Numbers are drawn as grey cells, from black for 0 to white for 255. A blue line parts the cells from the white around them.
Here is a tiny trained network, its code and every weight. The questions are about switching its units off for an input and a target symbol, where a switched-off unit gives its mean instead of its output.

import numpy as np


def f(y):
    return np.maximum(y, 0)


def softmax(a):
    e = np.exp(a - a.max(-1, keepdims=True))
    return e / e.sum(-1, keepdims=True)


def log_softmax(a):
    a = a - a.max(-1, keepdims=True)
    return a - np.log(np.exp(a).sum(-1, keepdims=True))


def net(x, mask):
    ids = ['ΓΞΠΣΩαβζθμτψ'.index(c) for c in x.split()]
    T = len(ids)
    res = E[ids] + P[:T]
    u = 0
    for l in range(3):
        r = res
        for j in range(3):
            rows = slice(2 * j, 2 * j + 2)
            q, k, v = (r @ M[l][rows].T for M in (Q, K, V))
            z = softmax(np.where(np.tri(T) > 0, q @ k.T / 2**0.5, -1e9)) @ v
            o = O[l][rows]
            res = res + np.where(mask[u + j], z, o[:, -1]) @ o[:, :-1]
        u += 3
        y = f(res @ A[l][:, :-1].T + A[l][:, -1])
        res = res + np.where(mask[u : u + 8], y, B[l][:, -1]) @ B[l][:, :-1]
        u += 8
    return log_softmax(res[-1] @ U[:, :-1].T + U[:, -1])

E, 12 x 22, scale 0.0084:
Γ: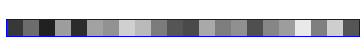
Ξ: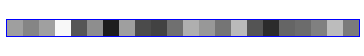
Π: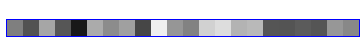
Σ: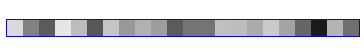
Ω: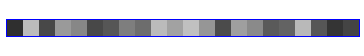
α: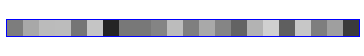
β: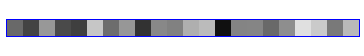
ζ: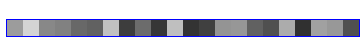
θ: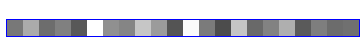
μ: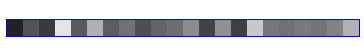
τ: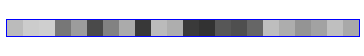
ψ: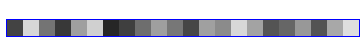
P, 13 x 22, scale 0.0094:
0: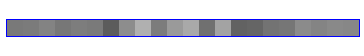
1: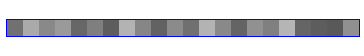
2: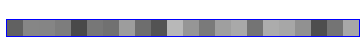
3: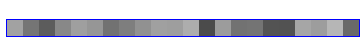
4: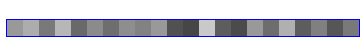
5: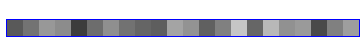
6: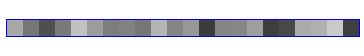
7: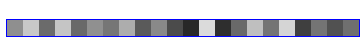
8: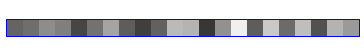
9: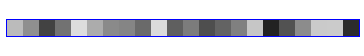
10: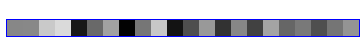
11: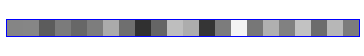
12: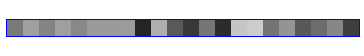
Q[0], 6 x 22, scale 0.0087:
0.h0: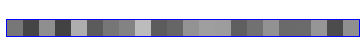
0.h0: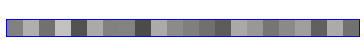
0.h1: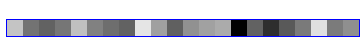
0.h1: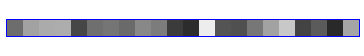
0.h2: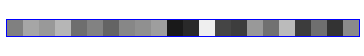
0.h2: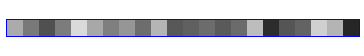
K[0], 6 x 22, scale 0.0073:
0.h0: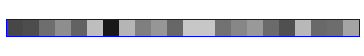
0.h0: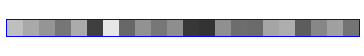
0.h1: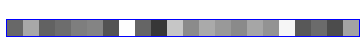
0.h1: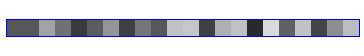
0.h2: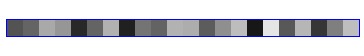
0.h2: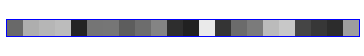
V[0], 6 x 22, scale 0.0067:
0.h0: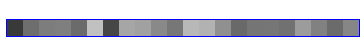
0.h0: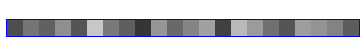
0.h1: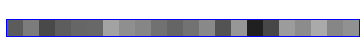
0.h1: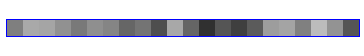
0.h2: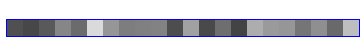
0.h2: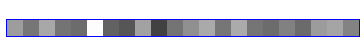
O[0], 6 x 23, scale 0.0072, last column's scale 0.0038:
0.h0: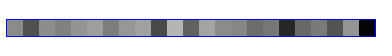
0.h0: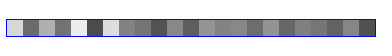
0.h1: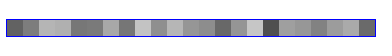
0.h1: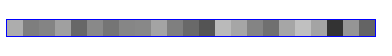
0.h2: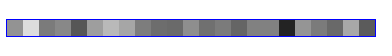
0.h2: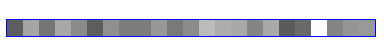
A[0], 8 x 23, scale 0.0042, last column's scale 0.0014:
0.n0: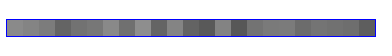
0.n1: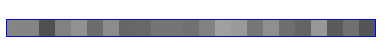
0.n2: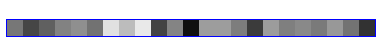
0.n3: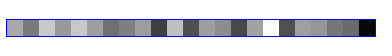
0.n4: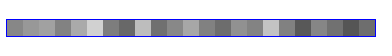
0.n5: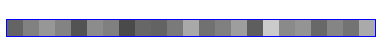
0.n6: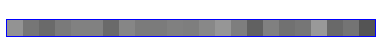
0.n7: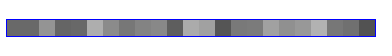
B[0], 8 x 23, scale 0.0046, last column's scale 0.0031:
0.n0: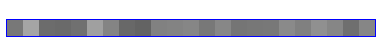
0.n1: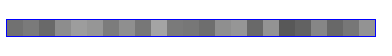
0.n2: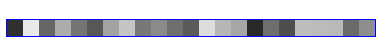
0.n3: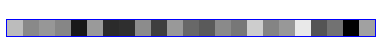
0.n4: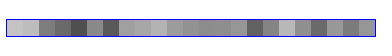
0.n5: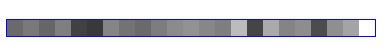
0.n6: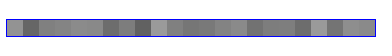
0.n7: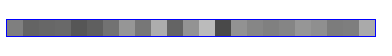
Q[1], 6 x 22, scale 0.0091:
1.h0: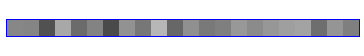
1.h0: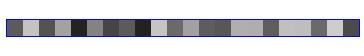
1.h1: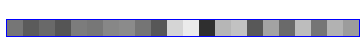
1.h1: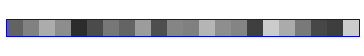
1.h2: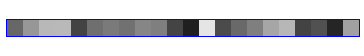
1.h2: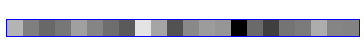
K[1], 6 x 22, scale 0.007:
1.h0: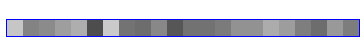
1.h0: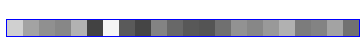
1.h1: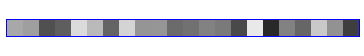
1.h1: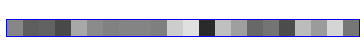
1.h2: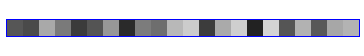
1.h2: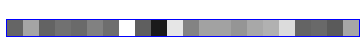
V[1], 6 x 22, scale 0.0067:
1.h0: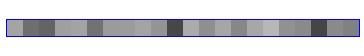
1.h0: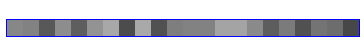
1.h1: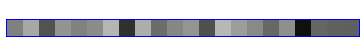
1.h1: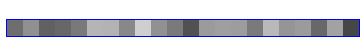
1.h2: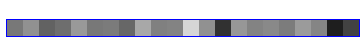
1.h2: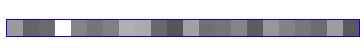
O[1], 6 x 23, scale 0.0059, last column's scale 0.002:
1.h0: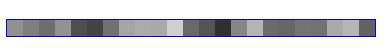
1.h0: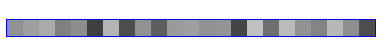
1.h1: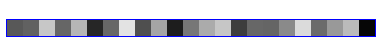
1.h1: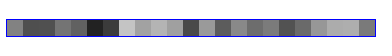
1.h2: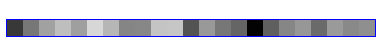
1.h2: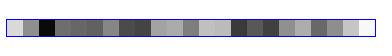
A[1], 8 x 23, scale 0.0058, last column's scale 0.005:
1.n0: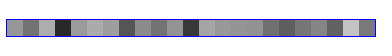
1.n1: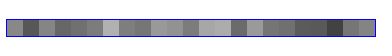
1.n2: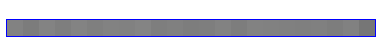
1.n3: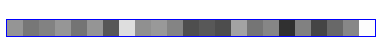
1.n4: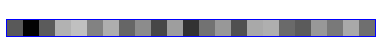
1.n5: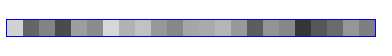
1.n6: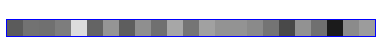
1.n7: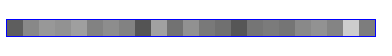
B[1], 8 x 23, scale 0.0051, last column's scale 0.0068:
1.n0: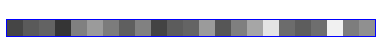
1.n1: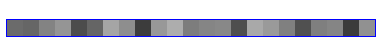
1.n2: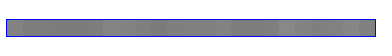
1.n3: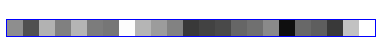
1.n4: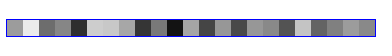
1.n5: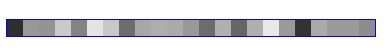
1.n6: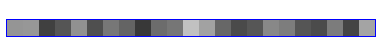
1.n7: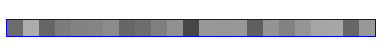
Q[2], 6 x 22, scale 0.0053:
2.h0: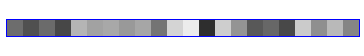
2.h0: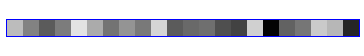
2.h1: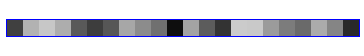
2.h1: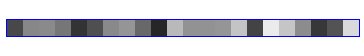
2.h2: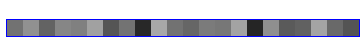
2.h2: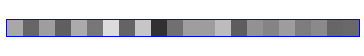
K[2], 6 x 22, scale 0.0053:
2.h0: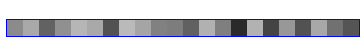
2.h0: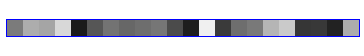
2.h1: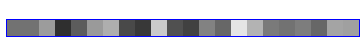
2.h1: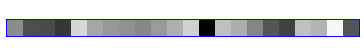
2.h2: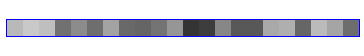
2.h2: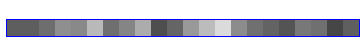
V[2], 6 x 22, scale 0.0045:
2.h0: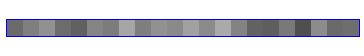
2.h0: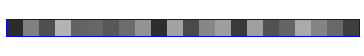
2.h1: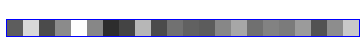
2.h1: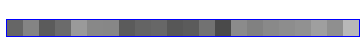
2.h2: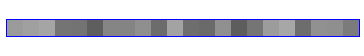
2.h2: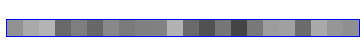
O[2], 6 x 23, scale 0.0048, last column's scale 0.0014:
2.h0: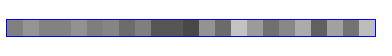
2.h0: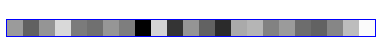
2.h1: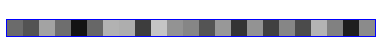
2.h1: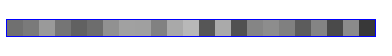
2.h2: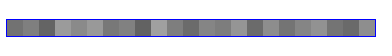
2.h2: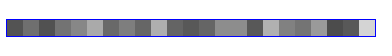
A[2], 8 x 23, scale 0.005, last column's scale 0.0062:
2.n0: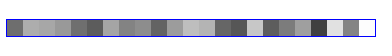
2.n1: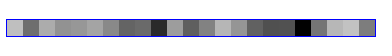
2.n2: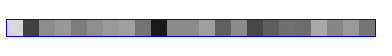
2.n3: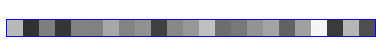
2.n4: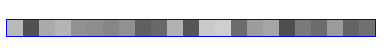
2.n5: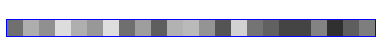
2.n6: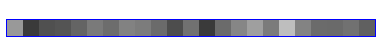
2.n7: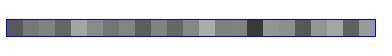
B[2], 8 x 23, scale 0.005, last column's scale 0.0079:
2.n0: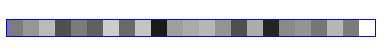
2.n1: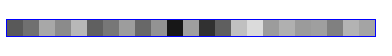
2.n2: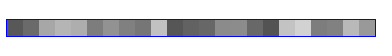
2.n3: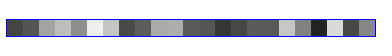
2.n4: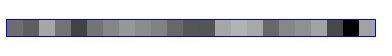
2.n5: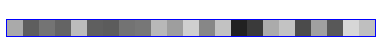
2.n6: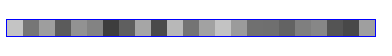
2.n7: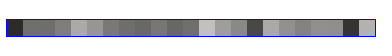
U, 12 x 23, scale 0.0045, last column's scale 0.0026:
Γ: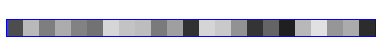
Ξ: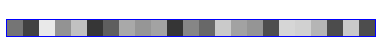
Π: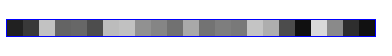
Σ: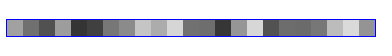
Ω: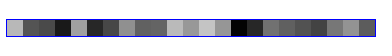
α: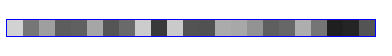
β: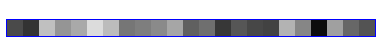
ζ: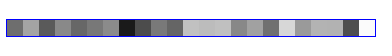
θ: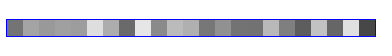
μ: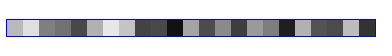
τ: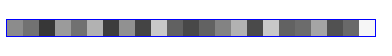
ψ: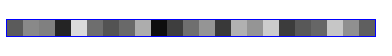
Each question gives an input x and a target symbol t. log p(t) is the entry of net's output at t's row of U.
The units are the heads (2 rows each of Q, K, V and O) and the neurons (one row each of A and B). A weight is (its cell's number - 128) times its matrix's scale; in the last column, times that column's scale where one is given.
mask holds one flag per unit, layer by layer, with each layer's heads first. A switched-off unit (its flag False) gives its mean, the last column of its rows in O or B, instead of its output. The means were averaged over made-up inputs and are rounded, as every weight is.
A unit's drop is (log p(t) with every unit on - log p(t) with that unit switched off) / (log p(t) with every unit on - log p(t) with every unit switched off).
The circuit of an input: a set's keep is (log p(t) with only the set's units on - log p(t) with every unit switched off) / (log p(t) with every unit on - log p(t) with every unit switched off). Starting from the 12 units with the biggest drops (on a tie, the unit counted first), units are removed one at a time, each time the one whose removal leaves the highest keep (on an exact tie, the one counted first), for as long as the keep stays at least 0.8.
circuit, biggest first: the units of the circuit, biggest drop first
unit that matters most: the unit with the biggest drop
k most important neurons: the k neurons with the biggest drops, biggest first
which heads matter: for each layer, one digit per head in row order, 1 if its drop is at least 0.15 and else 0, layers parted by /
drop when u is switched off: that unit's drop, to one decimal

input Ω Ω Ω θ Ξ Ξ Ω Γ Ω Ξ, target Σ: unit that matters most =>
1.h1
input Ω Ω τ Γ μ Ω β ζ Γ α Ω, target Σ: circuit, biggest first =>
[1.h1; 0.h1]
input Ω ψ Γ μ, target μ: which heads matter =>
100 / 000 / 000
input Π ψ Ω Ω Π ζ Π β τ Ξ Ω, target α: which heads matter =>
011 / 001 / 100
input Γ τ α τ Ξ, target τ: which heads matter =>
000 / 000 / 000
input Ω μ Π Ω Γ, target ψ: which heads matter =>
010 / 001 / 010
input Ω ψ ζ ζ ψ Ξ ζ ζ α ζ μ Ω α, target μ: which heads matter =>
001 / 000 / 000
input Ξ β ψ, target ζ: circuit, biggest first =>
[1.n3; 0.h2]
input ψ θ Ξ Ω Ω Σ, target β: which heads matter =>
001 / 011 / 000
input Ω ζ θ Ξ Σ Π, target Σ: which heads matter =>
000 / 100 / 000
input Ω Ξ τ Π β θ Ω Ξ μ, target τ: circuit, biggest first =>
[1.h0; 2.n0]
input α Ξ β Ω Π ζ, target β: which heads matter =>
001 / 001 / 000
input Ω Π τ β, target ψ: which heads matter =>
010 / 001 / 010
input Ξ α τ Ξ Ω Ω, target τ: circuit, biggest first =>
[1.h0]
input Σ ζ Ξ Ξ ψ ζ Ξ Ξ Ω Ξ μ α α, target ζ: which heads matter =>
100 / 101 / 000
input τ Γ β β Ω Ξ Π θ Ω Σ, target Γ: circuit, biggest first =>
[0.h2; 1.h2]
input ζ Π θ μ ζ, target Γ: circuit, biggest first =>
[0.h2; 1.h1]
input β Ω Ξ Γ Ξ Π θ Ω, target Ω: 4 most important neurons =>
[2.n5; 1.n6; 1.n0; 2.n1]
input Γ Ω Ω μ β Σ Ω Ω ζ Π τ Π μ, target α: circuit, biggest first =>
[2.n6; 0.h2; 1.h2; 0.h1]
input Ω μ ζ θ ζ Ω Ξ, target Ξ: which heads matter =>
010 / 010 / 000
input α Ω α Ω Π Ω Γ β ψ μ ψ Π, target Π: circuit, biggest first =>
[0.h0; 1.n5; 2.n4]
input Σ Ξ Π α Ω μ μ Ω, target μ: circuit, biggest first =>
[0.h2]
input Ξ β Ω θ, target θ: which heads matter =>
000 / 000 / 000
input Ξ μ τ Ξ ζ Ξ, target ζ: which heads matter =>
000 / 000 / 000
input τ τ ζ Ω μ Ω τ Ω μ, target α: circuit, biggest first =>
[2.n6; 0.h2; 0.h1; 1.h1]
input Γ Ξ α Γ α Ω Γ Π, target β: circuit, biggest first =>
[0.h2; 1.h2]
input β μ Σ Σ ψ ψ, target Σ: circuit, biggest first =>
[1.h0]
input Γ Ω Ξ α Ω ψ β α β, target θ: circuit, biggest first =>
[1.h1; 2.n5; 0.h2; 1.h2]
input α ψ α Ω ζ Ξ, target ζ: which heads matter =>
100 / 100 / 000
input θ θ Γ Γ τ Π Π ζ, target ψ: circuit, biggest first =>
[1.h2; 2.h1; 0.h1]
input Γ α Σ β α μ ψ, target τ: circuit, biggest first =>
[0.h1; 2.n0]
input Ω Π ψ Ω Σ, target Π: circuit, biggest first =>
[1.h2; 2.h1]
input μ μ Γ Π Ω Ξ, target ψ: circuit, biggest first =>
[0.h1; 2.h1]
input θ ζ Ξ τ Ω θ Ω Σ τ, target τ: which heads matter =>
100 / 100 / 001
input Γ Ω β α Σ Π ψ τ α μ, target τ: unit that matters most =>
2.n0
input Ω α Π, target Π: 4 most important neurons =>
[2.n4; 1.n5; 1.n1; 2.n1]
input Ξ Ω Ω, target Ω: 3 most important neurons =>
[1.n6; 2.n5; 2.n1]
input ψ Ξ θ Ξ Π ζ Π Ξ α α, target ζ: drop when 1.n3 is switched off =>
0.1
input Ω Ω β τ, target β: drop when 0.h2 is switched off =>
0.6
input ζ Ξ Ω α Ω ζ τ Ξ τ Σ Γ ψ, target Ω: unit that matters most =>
0.h1
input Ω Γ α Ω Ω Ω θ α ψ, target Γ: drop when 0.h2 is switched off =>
0.5
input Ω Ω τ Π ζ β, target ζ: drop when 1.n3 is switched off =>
0.8
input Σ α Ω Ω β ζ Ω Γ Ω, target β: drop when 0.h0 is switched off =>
-0.1
